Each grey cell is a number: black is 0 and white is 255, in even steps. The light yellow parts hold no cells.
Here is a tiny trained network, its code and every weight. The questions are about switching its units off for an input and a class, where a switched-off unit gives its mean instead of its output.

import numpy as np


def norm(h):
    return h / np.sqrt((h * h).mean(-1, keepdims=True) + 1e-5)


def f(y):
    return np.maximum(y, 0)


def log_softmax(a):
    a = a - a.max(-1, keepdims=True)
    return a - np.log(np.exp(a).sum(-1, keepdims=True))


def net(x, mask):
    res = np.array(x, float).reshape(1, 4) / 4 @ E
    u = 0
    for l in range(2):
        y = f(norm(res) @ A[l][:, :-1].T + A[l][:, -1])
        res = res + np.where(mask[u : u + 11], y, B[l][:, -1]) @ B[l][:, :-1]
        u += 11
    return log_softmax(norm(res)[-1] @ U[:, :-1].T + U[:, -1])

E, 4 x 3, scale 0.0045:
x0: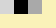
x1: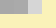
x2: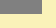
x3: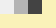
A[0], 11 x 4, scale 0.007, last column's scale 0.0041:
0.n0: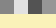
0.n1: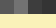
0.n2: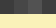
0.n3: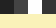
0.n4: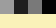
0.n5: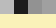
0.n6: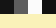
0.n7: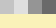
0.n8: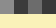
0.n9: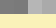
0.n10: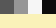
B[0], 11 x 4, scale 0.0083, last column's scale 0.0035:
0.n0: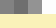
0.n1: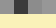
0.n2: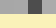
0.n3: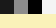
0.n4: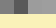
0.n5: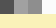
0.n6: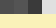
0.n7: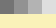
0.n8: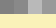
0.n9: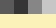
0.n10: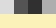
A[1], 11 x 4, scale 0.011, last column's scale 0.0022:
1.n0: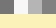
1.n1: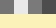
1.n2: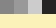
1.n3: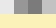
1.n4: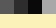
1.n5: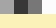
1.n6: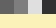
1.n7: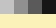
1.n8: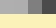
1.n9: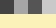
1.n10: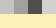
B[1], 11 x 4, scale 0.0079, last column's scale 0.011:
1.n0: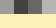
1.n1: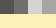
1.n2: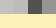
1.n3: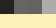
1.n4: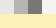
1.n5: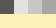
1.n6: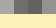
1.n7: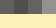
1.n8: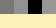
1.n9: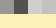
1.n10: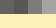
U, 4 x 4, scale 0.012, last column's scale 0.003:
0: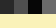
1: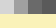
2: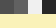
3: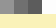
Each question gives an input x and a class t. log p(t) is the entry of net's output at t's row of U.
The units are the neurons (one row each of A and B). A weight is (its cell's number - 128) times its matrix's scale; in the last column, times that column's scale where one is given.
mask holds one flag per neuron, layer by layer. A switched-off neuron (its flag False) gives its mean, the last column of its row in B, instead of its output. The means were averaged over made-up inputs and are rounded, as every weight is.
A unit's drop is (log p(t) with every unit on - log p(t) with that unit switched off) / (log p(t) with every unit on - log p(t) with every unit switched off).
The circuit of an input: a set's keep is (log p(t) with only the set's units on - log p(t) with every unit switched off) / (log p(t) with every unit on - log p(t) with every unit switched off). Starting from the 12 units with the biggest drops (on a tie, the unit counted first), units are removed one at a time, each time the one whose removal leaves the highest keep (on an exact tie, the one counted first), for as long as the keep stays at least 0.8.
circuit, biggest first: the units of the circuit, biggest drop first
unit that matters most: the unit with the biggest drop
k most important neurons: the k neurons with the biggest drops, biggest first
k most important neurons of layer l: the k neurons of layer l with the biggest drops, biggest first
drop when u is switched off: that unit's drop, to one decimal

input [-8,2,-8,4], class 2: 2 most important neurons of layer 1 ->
(1.n1, 1.n4)
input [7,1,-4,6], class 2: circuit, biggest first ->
(1.n5, 1.n4, 0.n3)
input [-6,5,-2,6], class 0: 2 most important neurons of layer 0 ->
(0.n5, 0.n3)
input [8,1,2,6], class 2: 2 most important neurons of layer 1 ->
(1.n5, 1.n4)
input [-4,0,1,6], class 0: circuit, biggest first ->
(0.n3, 1.n4, 1.n3)
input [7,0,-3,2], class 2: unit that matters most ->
1.n4
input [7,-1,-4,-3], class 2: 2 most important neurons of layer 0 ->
(0.n5, 0.n10)
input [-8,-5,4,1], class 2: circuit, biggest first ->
(1.n1, 0.n3, 1.n9)
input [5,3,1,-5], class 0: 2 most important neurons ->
(0.n3, 0.n6)
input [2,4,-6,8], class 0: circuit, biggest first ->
(1.n3, 1.n4)
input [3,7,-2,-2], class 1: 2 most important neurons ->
(1.n4, 0.n10)
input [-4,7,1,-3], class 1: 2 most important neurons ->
(0.n10, 1.n4)
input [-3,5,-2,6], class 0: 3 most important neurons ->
(1.n4, 1.n3, 1.n8)
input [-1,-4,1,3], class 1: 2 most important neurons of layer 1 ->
(1.n4, 1.n5)
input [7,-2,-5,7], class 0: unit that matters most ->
1.n3
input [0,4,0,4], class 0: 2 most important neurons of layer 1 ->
(1.n4, 1.n3)
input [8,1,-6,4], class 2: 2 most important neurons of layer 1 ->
(1.n4, 1.n5)
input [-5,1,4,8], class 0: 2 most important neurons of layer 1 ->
(1.n8, 1.n4)
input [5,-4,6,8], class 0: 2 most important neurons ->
(0.n3, 1.n3)
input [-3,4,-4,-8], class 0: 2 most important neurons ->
(0.n3, 0.n6)
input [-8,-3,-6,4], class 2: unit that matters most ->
1.n1
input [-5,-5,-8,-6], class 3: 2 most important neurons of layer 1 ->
(1.n4, 1.n3)
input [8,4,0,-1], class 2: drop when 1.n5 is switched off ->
0.2
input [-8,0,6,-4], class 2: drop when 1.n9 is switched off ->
0.1
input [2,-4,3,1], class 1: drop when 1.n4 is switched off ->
0.1
